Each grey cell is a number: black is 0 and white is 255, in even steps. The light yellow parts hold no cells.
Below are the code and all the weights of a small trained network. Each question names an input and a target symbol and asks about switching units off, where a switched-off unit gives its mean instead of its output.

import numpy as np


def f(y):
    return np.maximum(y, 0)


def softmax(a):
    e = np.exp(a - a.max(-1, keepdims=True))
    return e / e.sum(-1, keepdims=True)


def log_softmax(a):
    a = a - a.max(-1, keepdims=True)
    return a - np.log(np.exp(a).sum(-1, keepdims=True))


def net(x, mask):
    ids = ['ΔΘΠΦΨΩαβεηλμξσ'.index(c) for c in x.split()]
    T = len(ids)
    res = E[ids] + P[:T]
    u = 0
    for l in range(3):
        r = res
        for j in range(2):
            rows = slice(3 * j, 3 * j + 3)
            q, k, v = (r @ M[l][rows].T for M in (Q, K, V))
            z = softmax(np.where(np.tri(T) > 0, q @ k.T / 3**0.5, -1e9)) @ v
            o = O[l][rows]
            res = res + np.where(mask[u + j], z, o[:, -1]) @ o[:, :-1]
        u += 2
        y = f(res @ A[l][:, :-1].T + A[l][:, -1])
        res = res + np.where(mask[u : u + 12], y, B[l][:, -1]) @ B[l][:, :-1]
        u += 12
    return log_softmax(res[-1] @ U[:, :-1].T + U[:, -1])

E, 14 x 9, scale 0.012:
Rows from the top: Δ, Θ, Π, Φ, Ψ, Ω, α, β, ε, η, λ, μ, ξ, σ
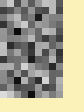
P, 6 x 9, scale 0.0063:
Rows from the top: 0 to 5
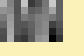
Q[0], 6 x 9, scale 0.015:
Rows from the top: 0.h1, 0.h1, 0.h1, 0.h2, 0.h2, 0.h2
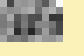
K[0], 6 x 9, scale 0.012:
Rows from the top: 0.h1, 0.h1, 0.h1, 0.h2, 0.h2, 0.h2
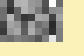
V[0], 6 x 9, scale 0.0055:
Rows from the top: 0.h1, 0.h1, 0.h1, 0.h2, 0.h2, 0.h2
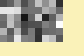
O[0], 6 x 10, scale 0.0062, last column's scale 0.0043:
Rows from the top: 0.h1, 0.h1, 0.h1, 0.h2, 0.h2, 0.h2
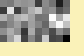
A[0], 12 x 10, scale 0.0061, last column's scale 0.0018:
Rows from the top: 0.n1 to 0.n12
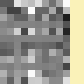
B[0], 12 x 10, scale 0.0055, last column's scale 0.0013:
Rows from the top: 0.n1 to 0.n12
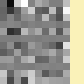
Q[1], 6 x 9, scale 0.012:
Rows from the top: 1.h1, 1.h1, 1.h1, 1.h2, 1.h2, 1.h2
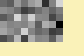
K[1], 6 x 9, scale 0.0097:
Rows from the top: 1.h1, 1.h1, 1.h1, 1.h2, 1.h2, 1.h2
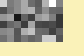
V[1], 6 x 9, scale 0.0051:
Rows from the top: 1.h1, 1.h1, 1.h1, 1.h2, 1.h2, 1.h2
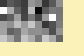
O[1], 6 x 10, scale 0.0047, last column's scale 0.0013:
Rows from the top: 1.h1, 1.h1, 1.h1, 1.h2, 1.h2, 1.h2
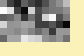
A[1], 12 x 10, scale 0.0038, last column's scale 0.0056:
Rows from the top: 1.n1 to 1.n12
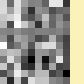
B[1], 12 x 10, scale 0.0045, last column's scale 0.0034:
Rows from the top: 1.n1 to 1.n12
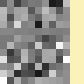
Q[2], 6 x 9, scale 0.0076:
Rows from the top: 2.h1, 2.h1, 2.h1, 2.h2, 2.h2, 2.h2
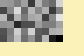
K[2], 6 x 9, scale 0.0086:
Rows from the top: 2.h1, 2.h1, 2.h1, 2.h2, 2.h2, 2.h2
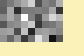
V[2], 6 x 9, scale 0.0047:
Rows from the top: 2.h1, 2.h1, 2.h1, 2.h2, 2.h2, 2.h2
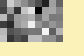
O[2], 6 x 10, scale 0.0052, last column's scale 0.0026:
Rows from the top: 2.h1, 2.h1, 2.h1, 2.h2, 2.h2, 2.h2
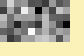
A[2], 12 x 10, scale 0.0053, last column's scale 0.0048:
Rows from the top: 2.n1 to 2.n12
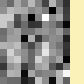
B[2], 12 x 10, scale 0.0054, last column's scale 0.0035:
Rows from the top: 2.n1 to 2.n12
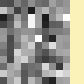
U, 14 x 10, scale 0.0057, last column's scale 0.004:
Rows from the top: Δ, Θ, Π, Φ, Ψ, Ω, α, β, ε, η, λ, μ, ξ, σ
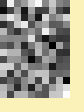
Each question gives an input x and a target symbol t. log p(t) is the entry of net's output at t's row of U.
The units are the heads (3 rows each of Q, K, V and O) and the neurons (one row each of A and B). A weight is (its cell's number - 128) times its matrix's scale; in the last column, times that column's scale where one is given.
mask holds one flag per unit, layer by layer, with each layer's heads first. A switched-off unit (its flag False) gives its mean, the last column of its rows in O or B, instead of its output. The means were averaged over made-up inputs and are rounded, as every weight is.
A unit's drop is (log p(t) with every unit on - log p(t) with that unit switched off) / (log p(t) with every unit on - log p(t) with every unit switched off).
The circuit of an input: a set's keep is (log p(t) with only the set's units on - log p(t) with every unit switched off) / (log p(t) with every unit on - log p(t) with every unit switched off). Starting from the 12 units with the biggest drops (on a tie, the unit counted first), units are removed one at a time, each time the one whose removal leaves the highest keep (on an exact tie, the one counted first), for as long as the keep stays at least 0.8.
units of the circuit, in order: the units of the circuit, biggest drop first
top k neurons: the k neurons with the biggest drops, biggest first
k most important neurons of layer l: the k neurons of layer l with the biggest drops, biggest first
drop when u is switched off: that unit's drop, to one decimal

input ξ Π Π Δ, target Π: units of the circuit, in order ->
[0.h2, 1.h1]
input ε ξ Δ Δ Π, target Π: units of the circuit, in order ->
[2.n11, 0.h2]
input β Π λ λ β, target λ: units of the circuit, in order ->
[2.h2, 2.h1, 0.n12, 0.h2]
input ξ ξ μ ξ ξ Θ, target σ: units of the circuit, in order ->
[0.h1]
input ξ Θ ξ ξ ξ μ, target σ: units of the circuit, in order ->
[0.h1, 0.h2]
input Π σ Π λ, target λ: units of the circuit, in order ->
[0.h2, 0.n12, 1.n12, 2.h2]
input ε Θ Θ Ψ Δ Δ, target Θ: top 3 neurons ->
[2.n3, 2.n4, 0.n2]
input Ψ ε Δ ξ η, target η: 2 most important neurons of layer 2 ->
[2.n2, 2.n3]
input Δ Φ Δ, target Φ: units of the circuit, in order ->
[1.h1, 0.h2]
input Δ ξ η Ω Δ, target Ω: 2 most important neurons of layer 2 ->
[2.n4, 2.n3]
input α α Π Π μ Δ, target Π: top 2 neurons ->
[2.n11, 2.n10]
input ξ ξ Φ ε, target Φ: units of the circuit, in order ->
[1.h1, 0.n1]
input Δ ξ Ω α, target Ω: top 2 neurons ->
[2.n4, 2.n3]
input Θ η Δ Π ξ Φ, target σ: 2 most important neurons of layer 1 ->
[1.n4, 1.n11]
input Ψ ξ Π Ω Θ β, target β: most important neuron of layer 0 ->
[0.n7]
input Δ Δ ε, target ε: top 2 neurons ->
[2.n10, 2.n3]
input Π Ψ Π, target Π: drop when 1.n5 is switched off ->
0.0
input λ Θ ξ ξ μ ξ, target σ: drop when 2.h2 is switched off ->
0.1
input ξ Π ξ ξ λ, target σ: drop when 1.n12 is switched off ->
0.1
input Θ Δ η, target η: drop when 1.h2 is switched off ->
0.2
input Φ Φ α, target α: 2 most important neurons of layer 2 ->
[2.n12, 2.n3]
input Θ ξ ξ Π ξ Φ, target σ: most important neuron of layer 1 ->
[1.n4]
